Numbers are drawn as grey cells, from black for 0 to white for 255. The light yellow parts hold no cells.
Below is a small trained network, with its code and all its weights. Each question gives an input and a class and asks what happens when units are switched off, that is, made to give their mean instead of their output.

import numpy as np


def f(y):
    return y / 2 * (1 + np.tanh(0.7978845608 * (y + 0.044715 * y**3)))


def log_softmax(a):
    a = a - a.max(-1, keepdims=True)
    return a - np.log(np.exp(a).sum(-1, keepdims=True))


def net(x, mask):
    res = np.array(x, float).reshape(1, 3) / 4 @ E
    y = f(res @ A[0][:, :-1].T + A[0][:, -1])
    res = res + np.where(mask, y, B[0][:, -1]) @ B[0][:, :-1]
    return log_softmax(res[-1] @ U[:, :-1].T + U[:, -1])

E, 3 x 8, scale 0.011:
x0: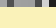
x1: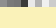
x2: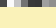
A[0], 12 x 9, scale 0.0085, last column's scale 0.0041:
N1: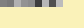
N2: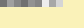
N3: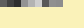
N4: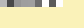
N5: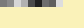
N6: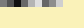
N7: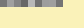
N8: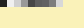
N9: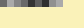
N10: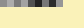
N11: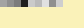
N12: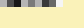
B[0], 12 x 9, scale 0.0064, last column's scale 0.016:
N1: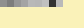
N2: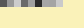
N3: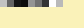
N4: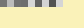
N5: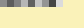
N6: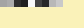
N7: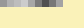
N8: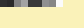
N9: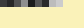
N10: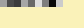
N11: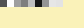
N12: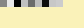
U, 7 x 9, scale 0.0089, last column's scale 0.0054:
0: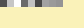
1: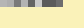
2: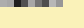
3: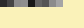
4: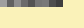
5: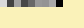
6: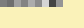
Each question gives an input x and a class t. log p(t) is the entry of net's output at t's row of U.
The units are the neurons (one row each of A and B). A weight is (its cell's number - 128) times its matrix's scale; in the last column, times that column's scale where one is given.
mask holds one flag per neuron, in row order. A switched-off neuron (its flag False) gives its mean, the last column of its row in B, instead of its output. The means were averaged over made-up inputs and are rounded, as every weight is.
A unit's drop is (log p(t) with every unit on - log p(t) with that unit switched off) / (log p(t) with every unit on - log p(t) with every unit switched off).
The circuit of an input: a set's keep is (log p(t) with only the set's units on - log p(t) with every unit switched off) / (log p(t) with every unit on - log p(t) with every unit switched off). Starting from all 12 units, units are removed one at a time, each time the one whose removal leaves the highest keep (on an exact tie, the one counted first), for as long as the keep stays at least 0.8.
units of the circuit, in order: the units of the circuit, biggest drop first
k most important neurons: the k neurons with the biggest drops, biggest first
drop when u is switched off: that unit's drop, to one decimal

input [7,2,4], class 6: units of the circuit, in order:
(N1; N10)
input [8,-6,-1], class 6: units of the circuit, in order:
(N1)
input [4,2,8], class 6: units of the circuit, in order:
(N10; N5; N1)
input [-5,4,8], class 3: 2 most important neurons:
(N8; N9)
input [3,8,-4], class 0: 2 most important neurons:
(N11; N2)
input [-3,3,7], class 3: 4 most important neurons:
(N8; N4; N9; N6)
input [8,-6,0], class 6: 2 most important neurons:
(N4; N1)
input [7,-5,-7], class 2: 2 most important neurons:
(N12; N3)
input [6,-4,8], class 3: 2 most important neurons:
(N8; N9)
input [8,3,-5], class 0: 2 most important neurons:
(N4; N11)
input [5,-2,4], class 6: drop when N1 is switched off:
0.1
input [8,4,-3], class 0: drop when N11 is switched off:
0.1
